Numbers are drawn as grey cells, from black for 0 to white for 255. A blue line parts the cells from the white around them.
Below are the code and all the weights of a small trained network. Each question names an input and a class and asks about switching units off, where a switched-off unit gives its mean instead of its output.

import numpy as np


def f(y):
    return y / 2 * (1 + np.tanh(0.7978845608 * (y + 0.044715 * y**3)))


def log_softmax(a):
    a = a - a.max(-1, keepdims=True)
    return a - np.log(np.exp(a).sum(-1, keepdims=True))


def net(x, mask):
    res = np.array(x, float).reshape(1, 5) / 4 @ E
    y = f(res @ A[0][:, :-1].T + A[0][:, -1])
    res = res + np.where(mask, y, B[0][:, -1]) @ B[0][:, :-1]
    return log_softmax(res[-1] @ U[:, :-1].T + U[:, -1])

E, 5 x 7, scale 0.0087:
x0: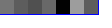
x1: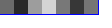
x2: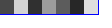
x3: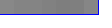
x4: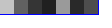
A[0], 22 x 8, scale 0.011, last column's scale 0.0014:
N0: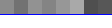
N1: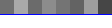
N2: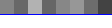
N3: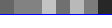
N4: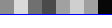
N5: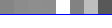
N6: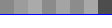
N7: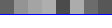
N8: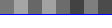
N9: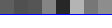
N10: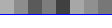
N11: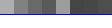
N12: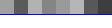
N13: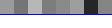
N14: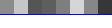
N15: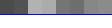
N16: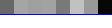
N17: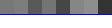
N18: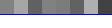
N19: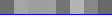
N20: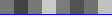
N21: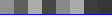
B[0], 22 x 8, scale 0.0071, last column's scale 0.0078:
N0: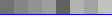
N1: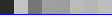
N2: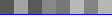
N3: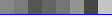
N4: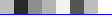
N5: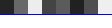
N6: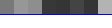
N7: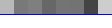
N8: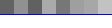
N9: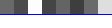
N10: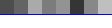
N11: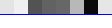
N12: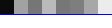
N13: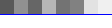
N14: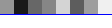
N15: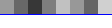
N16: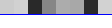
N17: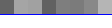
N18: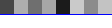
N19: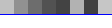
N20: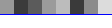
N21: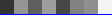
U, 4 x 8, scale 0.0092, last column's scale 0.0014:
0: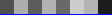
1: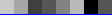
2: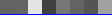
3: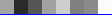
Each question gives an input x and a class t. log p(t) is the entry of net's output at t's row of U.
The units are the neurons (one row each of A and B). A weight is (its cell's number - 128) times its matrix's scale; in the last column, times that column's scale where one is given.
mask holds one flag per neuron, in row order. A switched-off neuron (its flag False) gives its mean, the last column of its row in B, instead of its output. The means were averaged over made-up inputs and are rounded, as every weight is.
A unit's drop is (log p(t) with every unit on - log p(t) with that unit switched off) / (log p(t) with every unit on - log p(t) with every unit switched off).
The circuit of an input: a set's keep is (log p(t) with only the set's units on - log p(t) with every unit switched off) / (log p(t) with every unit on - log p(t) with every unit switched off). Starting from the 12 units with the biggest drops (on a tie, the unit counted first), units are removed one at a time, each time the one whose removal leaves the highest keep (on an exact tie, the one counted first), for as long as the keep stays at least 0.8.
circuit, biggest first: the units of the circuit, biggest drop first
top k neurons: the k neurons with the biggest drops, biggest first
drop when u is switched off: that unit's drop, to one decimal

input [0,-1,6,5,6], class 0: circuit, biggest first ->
N18
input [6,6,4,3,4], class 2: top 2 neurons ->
N9, N4
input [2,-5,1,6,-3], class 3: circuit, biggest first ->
N4, N14
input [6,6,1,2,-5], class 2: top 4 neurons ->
N9, N11, N4, N14
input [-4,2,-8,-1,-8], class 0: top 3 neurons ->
N12, N13, N11
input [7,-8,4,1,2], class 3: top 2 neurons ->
N14, N4
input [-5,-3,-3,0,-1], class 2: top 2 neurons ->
N5, N6
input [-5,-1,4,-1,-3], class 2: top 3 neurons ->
N5, N6, N13
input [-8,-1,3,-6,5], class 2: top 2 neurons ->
N5, N16
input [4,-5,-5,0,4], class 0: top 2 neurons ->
N21, N13
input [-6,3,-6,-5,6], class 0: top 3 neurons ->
N13, N12, N21
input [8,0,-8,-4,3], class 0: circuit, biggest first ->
N13, N21
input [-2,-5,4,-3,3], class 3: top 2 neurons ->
N4, N14
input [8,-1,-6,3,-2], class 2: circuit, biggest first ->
N9
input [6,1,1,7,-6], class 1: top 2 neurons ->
N16, N5
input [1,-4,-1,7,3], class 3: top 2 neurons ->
N16, N19
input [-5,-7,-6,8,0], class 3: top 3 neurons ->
N4, N14, N18
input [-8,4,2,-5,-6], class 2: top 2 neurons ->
N5, N11
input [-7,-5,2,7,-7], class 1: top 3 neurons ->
N16, N19, N9
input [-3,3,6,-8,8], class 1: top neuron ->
N11
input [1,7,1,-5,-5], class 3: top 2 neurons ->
N20, N11
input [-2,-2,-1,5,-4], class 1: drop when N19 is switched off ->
0.1
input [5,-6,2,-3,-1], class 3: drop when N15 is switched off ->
-0.1
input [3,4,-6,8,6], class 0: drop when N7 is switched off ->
0.1
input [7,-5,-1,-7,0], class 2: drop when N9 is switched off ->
0.2
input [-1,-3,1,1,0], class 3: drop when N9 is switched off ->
0.3
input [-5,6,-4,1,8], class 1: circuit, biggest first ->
N11
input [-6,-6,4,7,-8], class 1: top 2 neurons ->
N16, N19
